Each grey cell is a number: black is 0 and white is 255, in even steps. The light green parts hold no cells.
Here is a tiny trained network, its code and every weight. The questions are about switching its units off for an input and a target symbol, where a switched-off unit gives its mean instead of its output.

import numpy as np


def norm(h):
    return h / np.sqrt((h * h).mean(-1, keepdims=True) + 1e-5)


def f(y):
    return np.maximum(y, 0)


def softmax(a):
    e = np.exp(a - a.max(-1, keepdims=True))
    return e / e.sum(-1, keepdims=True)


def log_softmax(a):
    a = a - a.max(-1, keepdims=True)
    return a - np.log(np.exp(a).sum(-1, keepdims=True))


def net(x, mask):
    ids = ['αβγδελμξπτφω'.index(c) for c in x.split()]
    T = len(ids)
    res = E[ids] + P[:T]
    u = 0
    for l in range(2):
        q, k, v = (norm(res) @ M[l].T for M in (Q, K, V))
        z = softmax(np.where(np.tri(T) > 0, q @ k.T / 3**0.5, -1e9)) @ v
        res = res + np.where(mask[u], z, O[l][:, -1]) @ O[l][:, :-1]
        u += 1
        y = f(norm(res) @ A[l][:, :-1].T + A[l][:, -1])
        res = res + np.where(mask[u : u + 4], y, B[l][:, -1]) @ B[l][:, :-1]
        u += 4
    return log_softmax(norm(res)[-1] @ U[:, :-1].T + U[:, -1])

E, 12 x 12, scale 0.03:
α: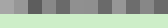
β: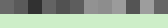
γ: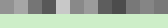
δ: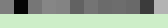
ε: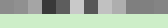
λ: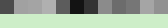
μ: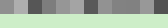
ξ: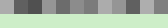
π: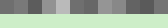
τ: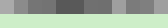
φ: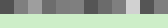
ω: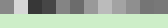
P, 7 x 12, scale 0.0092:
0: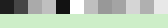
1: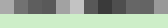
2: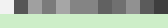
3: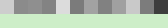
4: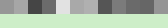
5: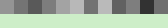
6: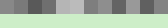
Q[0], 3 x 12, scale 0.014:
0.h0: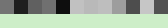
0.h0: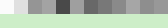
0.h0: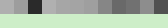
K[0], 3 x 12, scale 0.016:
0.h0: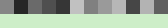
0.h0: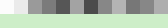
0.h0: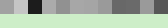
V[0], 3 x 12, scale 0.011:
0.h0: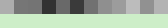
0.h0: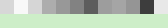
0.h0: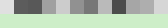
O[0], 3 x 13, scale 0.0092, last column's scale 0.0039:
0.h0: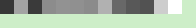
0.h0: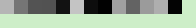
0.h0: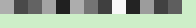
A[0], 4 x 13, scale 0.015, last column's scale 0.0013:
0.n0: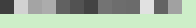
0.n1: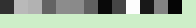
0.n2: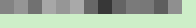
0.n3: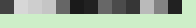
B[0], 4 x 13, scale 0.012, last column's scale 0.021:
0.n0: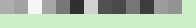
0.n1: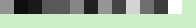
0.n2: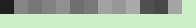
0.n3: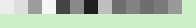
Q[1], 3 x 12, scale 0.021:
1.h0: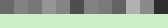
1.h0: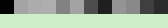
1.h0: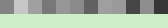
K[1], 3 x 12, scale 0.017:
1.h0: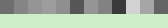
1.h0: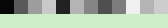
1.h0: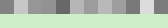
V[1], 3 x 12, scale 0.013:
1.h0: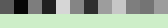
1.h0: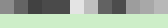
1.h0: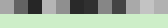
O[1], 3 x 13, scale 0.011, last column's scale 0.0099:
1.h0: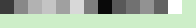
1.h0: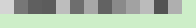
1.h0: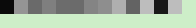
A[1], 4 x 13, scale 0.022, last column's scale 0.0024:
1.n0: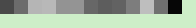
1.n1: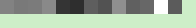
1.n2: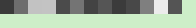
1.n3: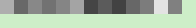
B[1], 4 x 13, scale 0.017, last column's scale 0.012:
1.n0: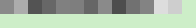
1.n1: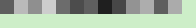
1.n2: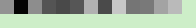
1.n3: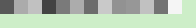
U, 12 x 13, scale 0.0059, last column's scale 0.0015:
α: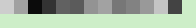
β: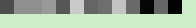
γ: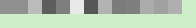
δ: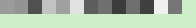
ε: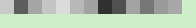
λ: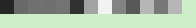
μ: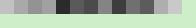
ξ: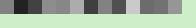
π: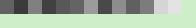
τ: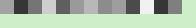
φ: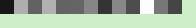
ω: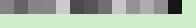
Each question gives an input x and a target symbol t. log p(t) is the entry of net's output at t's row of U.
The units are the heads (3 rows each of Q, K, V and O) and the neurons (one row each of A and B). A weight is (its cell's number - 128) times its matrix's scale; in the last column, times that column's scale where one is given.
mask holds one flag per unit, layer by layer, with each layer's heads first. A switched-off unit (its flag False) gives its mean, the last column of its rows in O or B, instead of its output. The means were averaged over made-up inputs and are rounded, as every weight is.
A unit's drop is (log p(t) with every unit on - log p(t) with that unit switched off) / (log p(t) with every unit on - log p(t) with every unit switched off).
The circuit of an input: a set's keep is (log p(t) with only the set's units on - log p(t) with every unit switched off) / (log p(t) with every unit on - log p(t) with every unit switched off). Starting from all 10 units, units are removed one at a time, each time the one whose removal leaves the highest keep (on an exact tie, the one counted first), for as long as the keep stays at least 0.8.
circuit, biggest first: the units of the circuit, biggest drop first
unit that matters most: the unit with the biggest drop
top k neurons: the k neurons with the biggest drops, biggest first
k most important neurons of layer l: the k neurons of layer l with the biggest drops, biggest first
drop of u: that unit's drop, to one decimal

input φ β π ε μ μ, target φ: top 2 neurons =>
(0.n2; 0.n1)
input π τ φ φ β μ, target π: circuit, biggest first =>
(1.h0; 0.n1; 1.n2)
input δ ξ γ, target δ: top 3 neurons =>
(0.n1; 1.n0; 0.n2)
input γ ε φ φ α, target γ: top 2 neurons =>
(0.n1; 1.n3)
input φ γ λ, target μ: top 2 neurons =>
(0.n3; 0.n0)
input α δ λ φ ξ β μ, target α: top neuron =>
(0.n1)
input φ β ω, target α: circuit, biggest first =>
(0.n1; 1.h0; 0.h0)
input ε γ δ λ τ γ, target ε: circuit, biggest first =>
(1.h0; 0.h0; 0.n1)
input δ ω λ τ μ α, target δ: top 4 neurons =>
(0.n2; 0.n1; 1.n0; 1.n3)
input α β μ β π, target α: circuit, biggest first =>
(0.n1; 1.h0)
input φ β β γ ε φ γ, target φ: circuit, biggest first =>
(0.h0; 0.n1)
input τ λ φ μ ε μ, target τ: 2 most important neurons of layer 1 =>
(1.n0; 1.n3)
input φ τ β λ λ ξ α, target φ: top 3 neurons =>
(0.n2; 0.n1; 1.n0)
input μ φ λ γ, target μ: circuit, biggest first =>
(0.n1; 1.h0; 0.h0; 1.n1)
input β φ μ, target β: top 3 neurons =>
(0.n1; 1.n3; 0.n2)
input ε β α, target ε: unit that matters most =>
0.n1
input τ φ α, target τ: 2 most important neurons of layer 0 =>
(0.n1; 0.n0)
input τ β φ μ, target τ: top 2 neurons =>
(0.n1; 1.n0)
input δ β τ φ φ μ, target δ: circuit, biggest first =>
(0.n1; 1.n0; 1.n3)
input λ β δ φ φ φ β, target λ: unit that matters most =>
0.h0
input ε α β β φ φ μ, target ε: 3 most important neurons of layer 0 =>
(0.n1; 0.n2; 0.n3)
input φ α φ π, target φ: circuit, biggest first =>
(0.n1; 1.h0)
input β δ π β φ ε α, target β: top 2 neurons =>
(0.n1; 1.n3)
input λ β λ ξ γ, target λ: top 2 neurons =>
(0.n1; 0.n2)
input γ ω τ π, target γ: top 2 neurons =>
(0.n1; 1.n3)
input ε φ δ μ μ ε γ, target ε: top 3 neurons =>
(0.n1; 0.n2; 1.n3)
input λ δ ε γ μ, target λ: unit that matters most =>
1.h0
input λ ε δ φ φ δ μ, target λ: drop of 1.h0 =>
1.3
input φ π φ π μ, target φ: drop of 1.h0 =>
0.3
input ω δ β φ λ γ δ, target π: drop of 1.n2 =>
0.7
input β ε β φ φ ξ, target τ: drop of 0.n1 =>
0.3
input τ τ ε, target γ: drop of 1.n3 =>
0.4
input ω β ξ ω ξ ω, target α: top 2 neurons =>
(0.n1; 0.n2)
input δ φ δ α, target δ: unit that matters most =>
0.n1
